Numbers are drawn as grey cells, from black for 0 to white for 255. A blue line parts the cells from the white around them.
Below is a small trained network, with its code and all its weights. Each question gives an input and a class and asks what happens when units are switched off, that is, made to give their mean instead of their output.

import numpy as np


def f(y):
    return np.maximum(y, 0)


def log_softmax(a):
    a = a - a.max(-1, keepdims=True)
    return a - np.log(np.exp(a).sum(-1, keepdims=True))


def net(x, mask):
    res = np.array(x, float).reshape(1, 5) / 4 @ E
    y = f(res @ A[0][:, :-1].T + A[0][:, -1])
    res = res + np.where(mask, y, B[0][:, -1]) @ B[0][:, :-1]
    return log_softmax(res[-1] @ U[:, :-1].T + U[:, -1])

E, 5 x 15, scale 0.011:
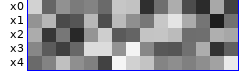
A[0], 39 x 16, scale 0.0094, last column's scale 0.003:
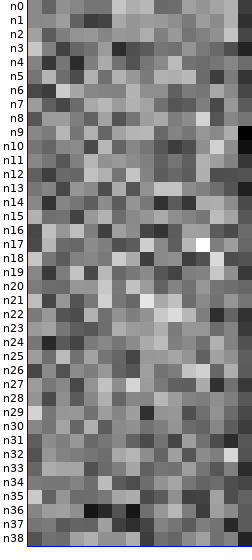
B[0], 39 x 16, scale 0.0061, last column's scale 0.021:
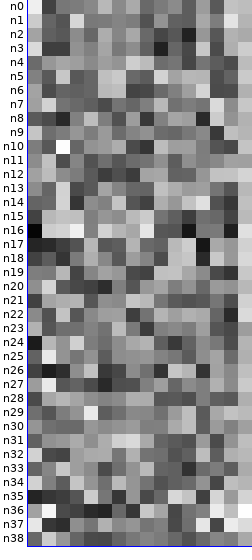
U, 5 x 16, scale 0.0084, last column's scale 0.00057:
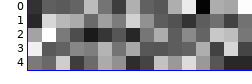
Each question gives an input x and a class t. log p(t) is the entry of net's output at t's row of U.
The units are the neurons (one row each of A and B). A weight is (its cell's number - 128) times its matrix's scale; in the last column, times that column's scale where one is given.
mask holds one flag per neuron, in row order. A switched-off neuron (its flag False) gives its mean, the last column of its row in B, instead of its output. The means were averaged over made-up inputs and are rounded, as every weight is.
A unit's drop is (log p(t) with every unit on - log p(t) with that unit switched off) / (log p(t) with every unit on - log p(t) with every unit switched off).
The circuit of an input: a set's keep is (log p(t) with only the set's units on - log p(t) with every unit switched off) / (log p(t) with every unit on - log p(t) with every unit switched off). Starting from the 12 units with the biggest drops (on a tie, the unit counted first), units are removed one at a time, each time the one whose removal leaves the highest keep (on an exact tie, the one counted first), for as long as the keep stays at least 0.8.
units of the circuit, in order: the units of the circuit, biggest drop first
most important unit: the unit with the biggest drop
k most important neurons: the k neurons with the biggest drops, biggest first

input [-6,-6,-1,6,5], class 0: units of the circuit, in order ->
[n17]
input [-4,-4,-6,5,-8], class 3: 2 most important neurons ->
[n37, n3]
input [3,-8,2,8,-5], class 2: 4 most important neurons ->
[n12, n27, n20, n7]
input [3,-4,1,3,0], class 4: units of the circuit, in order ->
[n14, n10]
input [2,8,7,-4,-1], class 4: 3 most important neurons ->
[n22, n5, n13]
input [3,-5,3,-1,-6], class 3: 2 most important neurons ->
[n37, n3]
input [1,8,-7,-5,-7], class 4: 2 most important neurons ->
[n22, n13]
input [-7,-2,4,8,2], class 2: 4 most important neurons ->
[n12, n27, n7, n20]
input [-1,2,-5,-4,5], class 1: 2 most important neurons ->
[n16, n37]
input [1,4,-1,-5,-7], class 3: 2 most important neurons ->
[n37, n3]
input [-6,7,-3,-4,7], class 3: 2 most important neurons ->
[n1, n32]
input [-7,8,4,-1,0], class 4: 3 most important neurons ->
[n22, n5, n13]
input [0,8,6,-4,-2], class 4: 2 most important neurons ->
[n22, n5]
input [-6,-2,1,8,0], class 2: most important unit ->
n12
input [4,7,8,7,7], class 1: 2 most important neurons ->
[n21, n15]
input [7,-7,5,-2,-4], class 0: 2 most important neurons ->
[n35, n18]
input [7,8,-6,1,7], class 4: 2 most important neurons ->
[n5, n22]
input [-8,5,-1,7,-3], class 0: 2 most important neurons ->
[n17, n26]
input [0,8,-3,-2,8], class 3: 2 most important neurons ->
[n32, n1]
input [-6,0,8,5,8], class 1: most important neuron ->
[n21]
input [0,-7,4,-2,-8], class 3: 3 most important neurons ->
[n37, n3, n34]
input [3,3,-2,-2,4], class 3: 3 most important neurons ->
[n17, n26, n1]
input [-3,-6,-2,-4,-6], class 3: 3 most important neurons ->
[n37, n3, n22]
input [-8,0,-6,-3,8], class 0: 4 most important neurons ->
[n17, n26, n37, n8]
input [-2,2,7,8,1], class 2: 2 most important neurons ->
[n27, n12]
